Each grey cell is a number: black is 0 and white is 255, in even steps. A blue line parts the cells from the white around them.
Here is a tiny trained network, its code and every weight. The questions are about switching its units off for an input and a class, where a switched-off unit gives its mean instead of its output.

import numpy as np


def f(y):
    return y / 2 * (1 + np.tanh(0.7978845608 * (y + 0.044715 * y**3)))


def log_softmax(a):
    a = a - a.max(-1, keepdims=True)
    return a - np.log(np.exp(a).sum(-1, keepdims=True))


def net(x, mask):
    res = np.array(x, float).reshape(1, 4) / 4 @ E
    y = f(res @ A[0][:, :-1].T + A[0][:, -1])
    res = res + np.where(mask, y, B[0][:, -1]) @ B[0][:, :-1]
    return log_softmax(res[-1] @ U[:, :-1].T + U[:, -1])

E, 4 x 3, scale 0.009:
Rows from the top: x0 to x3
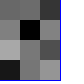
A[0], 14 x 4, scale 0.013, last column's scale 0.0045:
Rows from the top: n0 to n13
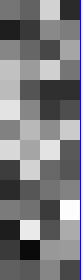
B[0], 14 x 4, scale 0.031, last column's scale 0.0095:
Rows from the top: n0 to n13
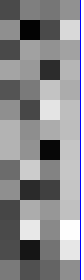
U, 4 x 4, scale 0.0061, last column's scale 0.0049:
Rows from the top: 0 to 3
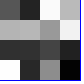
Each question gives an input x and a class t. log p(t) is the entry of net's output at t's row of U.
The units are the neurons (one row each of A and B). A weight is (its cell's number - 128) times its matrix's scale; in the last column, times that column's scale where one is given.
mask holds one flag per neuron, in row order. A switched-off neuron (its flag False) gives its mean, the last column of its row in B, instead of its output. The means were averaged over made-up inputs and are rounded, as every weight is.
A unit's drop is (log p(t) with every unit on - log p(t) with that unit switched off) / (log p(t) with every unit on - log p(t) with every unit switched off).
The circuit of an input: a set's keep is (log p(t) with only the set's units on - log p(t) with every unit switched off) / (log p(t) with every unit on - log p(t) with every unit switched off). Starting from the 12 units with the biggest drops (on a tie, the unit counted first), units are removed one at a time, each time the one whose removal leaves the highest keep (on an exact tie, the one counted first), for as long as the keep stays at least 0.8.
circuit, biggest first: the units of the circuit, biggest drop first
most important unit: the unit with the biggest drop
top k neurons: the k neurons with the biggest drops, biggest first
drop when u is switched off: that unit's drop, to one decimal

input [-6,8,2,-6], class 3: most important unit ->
n7
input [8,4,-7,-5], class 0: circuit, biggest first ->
n7, n3
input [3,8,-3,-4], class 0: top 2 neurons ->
n7, n4
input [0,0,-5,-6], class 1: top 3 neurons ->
n1, n12, n9
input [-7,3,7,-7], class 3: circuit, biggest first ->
n7, n5
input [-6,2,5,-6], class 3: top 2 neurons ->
n11, n5
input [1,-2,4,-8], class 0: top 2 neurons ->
n5, n4
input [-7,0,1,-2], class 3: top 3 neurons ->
n11, n8, n10
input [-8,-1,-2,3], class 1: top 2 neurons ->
n12, n1
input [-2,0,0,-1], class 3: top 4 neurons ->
n11, n8, n10, n2
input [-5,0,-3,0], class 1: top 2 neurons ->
n1, n12
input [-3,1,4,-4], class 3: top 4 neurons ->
n11, n8, n5, n7
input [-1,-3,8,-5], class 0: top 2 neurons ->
n5, n4
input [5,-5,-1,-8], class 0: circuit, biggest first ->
n5
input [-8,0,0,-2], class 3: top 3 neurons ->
n11, n8, n10
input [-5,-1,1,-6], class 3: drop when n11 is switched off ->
0.4
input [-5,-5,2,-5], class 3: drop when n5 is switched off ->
0.1
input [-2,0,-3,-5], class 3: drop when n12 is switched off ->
-0.1
